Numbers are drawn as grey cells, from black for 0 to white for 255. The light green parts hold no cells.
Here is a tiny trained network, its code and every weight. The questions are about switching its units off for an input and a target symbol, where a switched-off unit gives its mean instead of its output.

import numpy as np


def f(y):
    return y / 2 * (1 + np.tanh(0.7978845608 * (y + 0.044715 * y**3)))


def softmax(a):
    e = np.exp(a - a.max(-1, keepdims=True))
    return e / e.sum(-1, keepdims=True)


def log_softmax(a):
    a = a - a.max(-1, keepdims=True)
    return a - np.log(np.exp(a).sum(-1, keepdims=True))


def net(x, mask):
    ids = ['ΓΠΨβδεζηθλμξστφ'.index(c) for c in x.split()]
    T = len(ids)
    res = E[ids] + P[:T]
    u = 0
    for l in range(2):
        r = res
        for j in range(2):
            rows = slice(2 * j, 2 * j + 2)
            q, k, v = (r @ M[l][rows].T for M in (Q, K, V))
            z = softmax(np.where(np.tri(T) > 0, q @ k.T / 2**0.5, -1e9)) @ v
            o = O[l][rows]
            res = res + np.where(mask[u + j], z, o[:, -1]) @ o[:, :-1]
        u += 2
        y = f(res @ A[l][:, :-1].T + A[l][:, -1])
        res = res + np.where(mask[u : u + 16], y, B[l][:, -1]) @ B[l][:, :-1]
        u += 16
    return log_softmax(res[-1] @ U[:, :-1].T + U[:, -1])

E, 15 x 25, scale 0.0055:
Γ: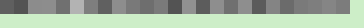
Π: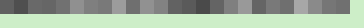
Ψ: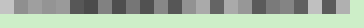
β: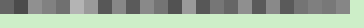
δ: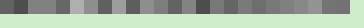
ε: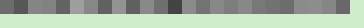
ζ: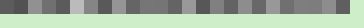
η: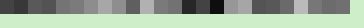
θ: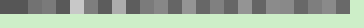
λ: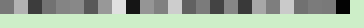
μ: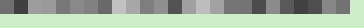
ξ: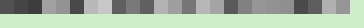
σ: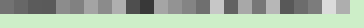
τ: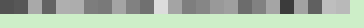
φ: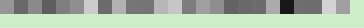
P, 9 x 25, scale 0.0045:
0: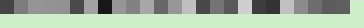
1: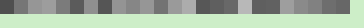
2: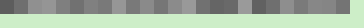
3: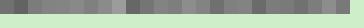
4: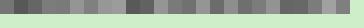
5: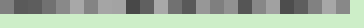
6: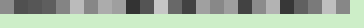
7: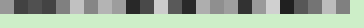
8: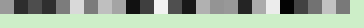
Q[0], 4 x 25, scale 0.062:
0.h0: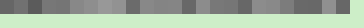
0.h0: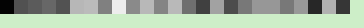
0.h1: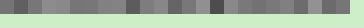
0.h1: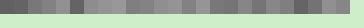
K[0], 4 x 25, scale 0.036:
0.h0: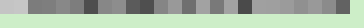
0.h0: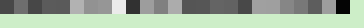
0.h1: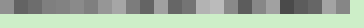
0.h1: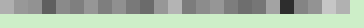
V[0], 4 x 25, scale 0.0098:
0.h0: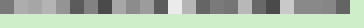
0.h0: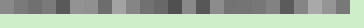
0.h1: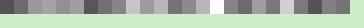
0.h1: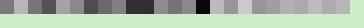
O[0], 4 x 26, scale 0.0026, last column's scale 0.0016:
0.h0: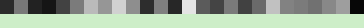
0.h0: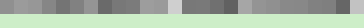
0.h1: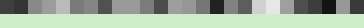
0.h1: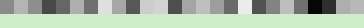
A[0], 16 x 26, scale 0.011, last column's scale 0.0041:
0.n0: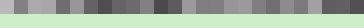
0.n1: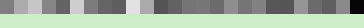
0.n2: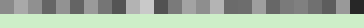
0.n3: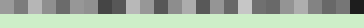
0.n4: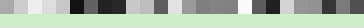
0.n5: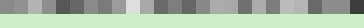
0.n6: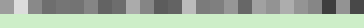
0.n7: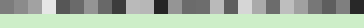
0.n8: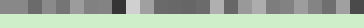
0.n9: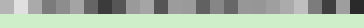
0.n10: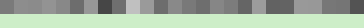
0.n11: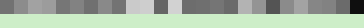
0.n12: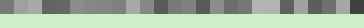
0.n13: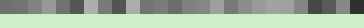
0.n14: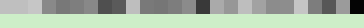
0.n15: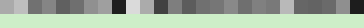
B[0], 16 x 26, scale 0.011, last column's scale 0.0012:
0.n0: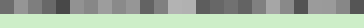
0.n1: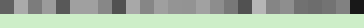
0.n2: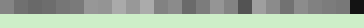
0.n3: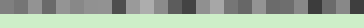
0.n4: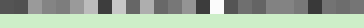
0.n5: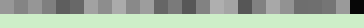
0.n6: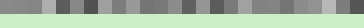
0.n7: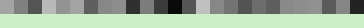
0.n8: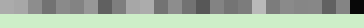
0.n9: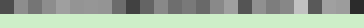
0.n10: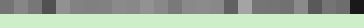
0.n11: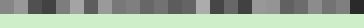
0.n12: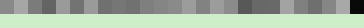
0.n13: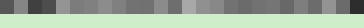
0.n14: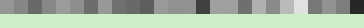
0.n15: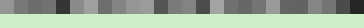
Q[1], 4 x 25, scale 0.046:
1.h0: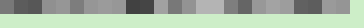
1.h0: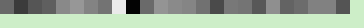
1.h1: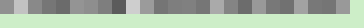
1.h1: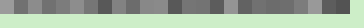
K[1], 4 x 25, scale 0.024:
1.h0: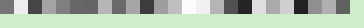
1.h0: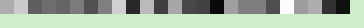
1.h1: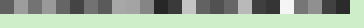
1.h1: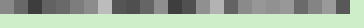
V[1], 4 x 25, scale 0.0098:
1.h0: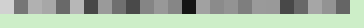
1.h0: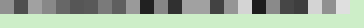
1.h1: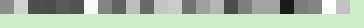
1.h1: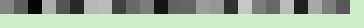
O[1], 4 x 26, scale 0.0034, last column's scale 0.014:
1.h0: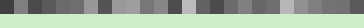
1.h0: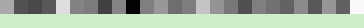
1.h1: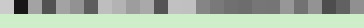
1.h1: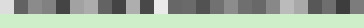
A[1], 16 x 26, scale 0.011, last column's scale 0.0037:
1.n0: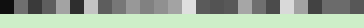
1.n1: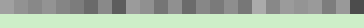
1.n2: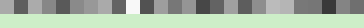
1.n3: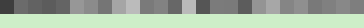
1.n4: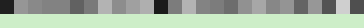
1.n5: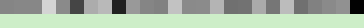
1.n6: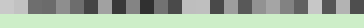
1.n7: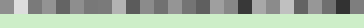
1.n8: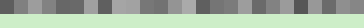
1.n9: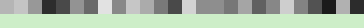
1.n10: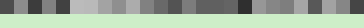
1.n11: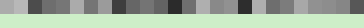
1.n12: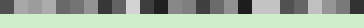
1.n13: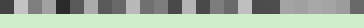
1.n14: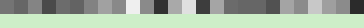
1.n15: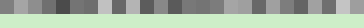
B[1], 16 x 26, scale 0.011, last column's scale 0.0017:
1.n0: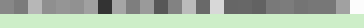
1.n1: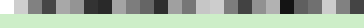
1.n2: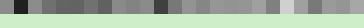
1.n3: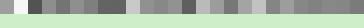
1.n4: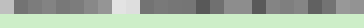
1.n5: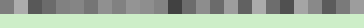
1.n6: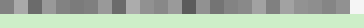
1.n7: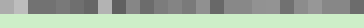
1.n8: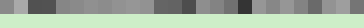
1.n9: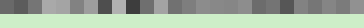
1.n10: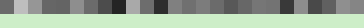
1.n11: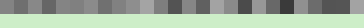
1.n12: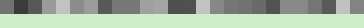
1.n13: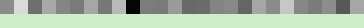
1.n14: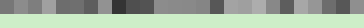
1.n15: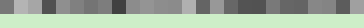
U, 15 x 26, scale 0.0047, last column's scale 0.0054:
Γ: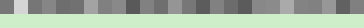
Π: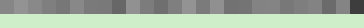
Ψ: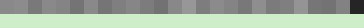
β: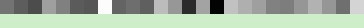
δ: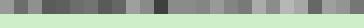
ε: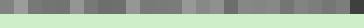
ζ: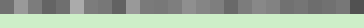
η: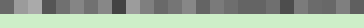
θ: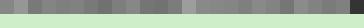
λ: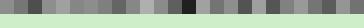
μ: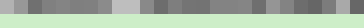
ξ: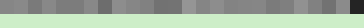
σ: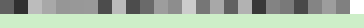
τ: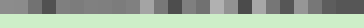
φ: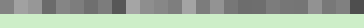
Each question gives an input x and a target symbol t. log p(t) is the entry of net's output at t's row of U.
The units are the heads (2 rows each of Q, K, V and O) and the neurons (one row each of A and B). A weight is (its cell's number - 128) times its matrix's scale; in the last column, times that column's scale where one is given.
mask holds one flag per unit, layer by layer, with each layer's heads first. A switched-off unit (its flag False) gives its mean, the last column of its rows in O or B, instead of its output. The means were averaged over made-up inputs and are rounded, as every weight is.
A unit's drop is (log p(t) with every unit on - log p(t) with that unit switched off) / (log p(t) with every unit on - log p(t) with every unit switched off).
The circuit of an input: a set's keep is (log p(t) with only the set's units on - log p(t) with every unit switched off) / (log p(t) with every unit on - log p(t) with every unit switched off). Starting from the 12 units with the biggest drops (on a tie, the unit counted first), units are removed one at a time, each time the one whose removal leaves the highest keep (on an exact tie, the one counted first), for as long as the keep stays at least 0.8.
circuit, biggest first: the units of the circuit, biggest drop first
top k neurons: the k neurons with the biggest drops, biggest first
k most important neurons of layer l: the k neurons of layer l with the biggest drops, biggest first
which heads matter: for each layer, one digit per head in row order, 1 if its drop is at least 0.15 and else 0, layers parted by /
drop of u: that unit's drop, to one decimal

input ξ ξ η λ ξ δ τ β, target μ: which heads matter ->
00 / 11
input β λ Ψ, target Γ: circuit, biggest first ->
0.n4, 1.h0, 1.n13, 1.h1
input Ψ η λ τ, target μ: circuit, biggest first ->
1.h0, 1.n4, 1.h1, 1.n8
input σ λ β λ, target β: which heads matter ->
10 / 10
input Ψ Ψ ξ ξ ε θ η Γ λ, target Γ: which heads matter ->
10 / 11
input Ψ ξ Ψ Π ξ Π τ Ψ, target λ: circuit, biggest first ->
0.h0, 1.n6, 1.h0, 1.n11
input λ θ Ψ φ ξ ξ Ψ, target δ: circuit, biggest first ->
1.h1, 1.h0, 1.n2
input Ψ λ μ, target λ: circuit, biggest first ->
0.h1, 1.h0, 1.n12, 1.n8
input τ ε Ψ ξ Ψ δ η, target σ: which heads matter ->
10 / 10
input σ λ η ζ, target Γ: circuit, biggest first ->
1.h0, 1.h1, 1.n13
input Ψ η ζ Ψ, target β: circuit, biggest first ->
1.n6, 1.n0
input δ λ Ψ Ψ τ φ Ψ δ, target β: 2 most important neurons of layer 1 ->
1.n14, 1.n0
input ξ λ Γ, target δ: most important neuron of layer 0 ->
0.n13
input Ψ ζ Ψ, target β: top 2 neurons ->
1.n6, 0.n4
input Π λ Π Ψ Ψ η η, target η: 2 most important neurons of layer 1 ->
1.n10, 1.n15
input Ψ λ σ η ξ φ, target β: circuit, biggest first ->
1.h1, 1.n14, 1.h0, 0.h1
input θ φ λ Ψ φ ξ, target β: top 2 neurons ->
1.n14, 1.n0
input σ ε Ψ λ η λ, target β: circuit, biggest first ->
1.n7, 1.n0
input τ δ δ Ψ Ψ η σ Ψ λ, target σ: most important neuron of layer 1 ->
1.n9
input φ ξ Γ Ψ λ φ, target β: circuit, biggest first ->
1.h0, 1.h1, 1.n14, 0.h1
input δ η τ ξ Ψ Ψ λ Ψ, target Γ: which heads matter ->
00 / 10
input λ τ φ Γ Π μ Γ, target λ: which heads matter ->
01 / 10
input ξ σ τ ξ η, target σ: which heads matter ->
00 / 10
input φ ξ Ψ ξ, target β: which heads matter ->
10 / 00
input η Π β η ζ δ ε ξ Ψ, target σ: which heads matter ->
10 / 00
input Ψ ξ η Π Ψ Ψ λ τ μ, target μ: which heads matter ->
00 / 11
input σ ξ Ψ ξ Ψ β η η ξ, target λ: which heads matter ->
10 / 10
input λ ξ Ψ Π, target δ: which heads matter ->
10 / 11
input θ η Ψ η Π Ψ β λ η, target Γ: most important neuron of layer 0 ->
0.n7
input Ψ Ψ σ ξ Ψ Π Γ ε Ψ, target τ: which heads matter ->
10 / 10
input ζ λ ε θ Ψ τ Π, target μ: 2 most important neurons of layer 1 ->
1.n4, 1.n3
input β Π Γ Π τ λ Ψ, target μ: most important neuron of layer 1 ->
1.n4
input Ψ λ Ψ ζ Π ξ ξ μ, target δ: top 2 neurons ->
1.n2, 1.n3
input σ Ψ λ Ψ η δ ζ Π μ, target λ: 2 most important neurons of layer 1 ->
1.n12, 1.n3
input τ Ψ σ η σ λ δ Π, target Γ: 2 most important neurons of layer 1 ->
1.n13, 1.n15
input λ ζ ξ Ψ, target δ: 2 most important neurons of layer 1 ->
1.n2, 1.n8
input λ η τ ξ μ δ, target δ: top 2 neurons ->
1.n2, 0.n13
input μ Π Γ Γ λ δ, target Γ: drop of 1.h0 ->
1.1
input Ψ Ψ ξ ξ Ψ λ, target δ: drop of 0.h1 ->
0.1
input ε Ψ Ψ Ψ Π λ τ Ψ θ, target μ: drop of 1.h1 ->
0.8
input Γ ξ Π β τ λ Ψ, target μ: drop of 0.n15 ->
0.0
